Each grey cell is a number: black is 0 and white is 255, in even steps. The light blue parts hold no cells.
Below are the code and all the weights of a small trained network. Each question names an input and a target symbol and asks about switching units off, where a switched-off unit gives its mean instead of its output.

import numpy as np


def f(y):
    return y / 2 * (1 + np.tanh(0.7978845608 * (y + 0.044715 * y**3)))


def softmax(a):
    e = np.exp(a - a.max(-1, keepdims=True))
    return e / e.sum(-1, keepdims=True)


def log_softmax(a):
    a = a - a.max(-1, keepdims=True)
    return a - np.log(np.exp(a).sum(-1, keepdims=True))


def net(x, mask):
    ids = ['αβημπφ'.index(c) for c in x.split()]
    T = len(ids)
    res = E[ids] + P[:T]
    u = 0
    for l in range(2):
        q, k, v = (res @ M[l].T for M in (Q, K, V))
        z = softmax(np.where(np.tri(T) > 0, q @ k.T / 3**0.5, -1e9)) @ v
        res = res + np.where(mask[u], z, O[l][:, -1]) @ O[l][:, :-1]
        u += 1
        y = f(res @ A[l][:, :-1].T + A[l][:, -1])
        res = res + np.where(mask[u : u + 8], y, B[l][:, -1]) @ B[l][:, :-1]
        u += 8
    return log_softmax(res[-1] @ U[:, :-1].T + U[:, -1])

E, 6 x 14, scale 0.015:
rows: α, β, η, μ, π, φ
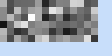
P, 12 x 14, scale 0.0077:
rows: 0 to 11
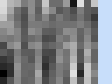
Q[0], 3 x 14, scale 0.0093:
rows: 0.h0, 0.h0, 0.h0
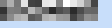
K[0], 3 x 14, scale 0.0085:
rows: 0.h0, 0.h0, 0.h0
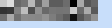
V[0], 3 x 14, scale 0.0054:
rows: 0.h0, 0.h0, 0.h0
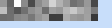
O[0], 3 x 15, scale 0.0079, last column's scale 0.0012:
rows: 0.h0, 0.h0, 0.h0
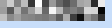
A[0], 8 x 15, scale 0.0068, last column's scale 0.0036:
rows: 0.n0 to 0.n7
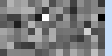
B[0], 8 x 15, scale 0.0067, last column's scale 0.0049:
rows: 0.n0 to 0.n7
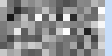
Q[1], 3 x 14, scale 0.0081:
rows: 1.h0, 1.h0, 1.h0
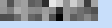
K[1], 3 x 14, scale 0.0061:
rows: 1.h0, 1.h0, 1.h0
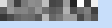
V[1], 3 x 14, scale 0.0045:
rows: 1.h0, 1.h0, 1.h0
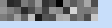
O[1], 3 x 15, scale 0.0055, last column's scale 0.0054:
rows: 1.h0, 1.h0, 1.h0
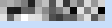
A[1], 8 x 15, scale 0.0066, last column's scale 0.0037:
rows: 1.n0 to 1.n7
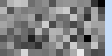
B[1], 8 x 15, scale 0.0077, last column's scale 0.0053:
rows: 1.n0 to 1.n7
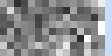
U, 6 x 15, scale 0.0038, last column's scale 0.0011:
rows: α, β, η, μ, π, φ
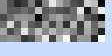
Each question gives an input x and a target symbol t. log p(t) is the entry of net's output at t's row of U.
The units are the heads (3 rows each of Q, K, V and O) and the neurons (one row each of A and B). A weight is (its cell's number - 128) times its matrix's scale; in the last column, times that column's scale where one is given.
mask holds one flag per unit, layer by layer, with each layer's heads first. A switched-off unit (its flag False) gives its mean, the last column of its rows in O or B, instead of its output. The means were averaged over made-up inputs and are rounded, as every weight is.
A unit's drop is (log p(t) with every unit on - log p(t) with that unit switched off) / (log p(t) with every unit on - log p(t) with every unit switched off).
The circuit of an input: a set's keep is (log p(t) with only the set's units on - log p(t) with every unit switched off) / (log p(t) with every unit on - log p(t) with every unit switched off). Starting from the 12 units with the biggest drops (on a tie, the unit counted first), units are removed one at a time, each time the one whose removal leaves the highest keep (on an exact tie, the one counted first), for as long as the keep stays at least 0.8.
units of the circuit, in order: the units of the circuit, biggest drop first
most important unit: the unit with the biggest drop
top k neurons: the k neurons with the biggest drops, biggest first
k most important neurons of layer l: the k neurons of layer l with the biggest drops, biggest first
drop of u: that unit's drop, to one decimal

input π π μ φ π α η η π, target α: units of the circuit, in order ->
(0.h0)
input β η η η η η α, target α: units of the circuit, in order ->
(0.h0 1.h0 1.n5)
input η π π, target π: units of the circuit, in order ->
(0.h0 0.n2 1.h0 0.n3)
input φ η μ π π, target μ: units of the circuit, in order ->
(0.n4 0.h0 1.h0)
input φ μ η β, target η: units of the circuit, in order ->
(0.n4 1.h0 0.h0 1.n2)
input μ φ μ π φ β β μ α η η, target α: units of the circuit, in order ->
(0.h0 1.h0)
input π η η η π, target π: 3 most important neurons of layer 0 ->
(0.n2 0.n3 0.n6)
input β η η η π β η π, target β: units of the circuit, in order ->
(0.h0 1.h0)
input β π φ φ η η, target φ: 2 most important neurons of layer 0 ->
(0.n1 0.n4)
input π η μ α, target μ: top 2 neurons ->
(0.n2 0.n3)
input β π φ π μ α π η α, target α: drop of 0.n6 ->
0.3
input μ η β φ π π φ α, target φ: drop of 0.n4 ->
0.2
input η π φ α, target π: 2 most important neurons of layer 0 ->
(0.n3 0.n7)
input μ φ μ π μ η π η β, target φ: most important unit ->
1.n6
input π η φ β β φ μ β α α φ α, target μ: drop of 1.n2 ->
0.0
